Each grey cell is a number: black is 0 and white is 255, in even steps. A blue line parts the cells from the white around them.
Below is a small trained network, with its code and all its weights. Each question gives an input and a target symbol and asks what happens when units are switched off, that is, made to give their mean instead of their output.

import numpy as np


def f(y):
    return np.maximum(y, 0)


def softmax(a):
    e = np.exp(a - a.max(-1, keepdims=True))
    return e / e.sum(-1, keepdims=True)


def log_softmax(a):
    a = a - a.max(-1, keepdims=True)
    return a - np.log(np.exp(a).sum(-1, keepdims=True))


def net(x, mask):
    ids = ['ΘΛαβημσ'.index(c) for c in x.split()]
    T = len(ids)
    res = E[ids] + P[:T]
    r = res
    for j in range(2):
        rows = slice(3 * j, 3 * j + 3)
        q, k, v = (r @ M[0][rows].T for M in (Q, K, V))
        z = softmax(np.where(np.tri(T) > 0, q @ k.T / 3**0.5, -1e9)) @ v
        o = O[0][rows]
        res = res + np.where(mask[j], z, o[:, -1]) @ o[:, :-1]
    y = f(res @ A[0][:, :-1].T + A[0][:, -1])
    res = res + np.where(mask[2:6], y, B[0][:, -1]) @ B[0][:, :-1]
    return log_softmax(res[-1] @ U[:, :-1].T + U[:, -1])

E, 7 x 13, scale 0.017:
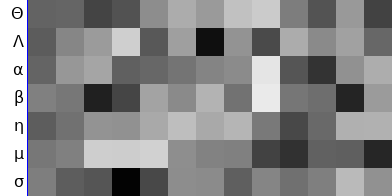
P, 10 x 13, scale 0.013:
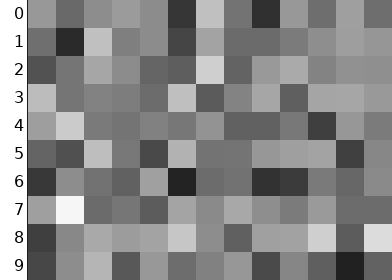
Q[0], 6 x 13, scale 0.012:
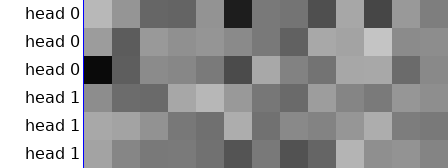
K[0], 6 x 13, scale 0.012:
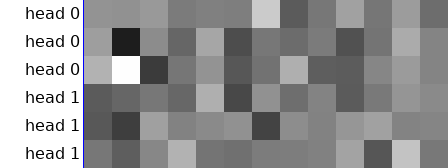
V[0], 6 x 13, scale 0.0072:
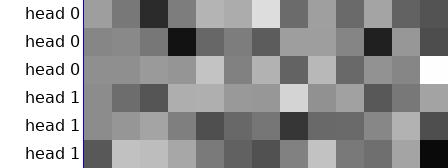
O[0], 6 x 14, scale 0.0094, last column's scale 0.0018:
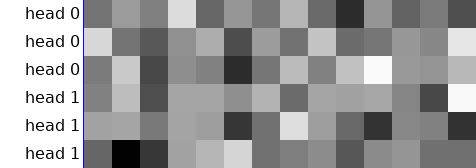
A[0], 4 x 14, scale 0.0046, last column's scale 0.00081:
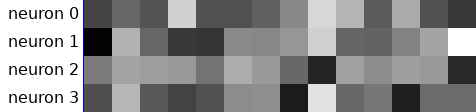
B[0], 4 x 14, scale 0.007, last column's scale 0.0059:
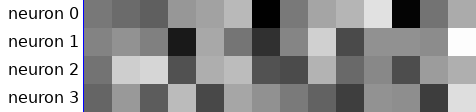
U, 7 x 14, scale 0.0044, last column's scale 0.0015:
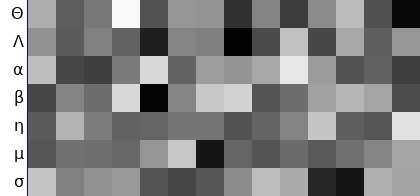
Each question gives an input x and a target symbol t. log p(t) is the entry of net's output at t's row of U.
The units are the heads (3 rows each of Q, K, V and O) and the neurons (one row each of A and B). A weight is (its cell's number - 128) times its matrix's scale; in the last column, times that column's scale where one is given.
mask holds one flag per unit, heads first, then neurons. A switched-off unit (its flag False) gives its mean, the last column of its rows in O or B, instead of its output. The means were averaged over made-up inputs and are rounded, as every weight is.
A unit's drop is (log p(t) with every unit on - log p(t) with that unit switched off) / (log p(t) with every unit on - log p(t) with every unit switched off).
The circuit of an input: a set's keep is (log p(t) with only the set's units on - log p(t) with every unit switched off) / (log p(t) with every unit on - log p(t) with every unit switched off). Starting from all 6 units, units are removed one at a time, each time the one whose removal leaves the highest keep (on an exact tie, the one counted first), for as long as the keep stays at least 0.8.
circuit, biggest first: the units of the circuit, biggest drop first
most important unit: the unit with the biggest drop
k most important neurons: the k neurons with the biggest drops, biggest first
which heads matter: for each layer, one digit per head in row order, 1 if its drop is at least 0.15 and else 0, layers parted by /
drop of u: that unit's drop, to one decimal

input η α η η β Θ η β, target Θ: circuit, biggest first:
neuron 3; head 0
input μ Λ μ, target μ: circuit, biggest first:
head 0; head 1
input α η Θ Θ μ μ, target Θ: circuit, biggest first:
head 0; head 1
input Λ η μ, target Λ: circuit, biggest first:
head 0
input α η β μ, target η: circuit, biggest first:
head 0; head 1
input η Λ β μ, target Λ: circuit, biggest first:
head 0; head 1
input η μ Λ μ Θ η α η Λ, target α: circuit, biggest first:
head 0; neuron 3
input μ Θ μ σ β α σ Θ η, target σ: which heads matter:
11
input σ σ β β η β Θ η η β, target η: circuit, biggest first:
head 1; neuron 3
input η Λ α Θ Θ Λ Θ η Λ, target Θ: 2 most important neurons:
neuron 1; neuron 2
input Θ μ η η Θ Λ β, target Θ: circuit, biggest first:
head 0; neuron 3
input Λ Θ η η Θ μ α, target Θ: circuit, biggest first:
head 0; head 1
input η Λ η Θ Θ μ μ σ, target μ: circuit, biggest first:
head 1; head 0
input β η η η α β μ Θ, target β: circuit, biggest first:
head 0
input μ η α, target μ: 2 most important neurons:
neuron 1; neuron 0
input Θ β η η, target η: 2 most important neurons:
neuron 2; neuron 3
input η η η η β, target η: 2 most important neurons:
neuron 3; neuron 1
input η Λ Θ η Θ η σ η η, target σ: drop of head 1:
0.7
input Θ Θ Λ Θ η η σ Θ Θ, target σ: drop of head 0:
0.3
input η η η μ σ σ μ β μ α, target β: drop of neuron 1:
-0.2
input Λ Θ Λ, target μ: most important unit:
head 1
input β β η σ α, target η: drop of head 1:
0.2
